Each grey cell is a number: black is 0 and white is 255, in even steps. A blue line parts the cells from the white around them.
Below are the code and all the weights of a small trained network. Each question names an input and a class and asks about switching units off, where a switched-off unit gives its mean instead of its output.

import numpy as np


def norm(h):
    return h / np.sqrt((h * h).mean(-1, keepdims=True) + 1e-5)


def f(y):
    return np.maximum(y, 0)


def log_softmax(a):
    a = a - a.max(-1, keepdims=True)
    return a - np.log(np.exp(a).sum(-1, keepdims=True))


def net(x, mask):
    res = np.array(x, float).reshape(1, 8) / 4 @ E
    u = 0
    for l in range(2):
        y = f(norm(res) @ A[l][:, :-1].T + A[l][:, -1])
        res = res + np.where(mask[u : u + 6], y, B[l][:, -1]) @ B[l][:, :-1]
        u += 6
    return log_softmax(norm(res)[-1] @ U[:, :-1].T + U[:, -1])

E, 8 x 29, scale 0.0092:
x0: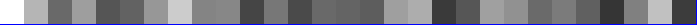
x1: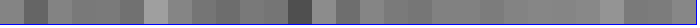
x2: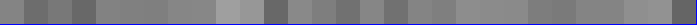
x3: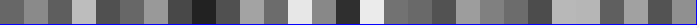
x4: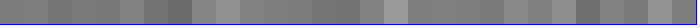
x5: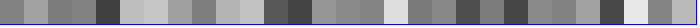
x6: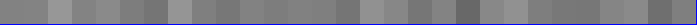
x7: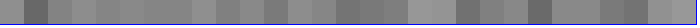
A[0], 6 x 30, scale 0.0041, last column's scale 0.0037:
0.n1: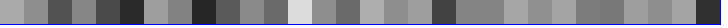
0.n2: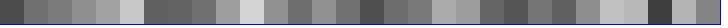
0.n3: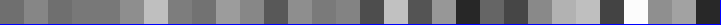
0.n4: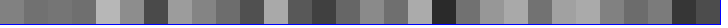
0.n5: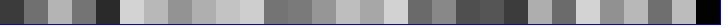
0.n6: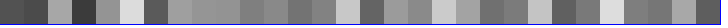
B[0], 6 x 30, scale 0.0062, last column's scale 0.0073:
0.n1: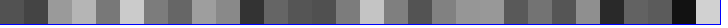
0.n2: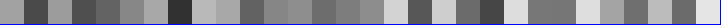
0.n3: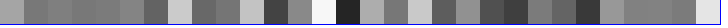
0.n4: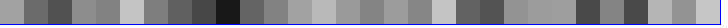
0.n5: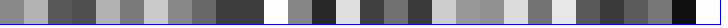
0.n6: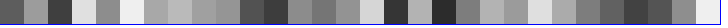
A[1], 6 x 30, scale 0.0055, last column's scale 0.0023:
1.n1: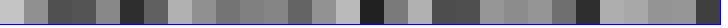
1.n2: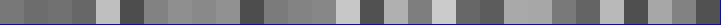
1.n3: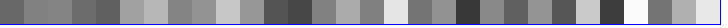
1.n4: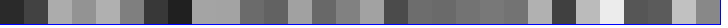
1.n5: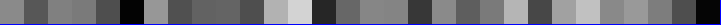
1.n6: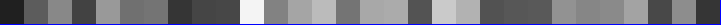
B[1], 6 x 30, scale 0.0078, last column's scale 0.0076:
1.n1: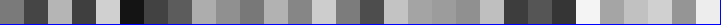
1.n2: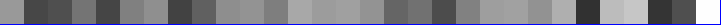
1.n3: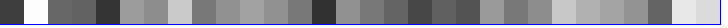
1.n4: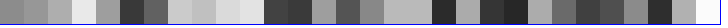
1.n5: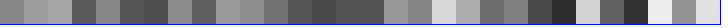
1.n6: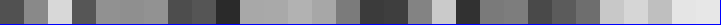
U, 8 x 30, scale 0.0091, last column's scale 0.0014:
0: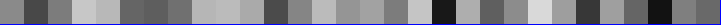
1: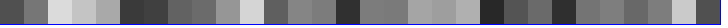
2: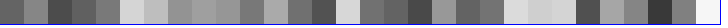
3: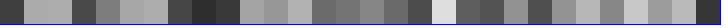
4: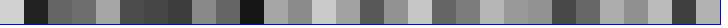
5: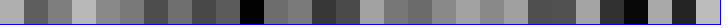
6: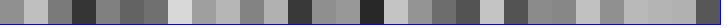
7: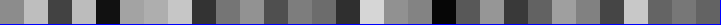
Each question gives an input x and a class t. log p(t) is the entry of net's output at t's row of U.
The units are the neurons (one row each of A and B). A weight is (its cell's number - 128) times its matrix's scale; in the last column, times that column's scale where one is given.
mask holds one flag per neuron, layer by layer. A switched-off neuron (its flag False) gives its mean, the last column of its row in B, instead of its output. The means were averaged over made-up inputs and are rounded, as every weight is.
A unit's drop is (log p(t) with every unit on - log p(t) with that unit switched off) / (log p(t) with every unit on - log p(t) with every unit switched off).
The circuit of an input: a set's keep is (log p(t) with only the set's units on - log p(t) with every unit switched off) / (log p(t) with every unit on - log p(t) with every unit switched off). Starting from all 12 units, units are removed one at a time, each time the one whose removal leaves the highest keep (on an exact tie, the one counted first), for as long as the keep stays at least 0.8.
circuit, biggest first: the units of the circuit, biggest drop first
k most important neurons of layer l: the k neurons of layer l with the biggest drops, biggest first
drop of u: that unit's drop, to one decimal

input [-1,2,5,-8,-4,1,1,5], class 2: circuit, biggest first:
(0.n6)
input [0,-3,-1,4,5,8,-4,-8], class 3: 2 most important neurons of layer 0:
(0.n6 0.n5)
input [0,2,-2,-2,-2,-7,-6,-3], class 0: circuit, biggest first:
(0.n5 1.n4)
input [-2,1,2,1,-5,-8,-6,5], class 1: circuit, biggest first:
(1.n5 1.n4)
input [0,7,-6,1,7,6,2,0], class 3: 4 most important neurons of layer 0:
(0.n6 0.n3 0.n5 0.n1)
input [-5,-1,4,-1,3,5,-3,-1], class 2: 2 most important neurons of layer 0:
(0.n6 0.n5)
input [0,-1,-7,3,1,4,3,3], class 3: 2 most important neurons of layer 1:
(1.n4 1.n6)
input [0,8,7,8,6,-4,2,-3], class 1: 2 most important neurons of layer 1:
(1.n6 1.n4)
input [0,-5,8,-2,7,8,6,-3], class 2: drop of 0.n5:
0.6
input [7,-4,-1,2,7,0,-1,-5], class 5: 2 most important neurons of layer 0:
(0.n3 0.n6)
